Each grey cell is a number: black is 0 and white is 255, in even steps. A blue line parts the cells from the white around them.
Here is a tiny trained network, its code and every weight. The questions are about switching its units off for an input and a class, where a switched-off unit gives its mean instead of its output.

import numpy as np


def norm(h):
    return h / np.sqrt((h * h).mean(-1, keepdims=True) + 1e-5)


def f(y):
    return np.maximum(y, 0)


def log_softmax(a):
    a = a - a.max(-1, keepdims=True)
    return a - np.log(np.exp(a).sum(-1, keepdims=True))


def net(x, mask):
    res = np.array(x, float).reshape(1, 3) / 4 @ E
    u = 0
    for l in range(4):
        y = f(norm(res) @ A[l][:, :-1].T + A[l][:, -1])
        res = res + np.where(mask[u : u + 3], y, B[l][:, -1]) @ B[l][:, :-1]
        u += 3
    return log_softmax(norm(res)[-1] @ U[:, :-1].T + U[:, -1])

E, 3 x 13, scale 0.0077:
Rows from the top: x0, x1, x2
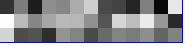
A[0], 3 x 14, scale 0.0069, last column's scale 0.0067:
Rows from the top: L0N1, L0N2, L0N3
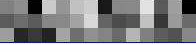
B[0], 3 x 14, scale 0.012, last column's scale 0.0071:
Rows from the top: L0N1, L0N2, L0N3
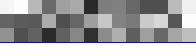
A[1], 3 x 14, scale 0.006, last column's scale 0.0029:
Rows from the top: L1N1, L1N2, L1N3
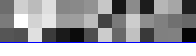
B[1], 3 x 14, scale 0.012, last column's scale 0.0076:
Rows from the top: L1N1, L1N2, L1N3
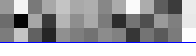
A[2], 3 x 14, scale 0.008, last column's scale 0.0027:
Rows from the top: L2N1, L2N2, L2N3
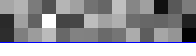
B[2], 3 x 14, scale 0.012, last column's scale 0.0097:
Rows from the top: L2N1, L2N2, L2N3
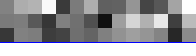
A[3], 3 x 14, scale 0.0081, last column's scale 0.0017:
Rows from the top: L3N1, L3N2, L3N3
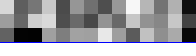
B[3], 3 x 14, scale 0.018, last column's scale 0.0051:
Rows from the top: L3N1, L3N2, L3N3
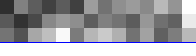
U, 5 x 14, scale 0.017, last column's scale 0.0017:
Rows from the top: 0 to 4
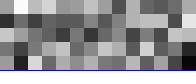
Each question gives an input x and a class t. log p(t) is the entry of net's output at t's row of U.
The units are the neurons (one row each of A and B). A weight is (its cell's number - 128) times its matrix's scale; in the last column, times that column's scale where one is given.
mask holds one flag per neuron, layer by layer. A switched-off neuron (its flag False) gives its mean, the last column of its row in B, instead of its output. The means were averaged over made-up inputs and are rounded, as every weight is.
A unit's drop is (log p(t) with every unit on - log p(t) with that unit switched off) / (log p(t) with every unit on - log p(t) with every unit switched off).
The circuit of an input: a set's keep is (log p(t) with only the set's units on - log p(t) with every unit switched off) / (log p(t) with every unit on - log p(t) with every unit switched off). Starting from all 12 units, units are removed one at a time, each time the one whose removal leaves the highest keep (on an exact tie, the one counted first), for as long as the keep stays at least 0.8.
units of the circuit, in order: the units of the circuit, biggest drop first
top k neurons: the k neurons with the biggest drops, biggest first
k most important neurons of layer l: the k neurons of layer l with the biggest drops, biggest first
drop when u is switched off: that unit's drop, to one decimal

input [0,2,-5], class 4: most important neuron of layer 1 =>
L1N2
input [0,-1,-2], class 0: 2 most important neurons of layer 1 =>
L1N1, L1N3
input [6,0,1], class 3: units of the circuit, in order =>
L0N2, L3N3
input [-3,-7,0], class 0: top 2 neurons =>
L0N3, L1N1
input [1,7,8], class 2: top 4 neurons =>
L0N2, L0N1, L2N2, L0N3
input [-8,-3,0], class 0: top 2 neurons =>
L0N3, L1N3
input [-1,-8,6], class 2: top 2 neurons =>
L0N2, L1N3
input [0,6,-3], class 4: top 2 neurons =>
L1N2, L1N3
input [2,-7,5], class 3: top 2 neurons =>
L3N3, L0N1
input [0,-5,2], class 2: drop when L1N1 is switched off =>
0.1
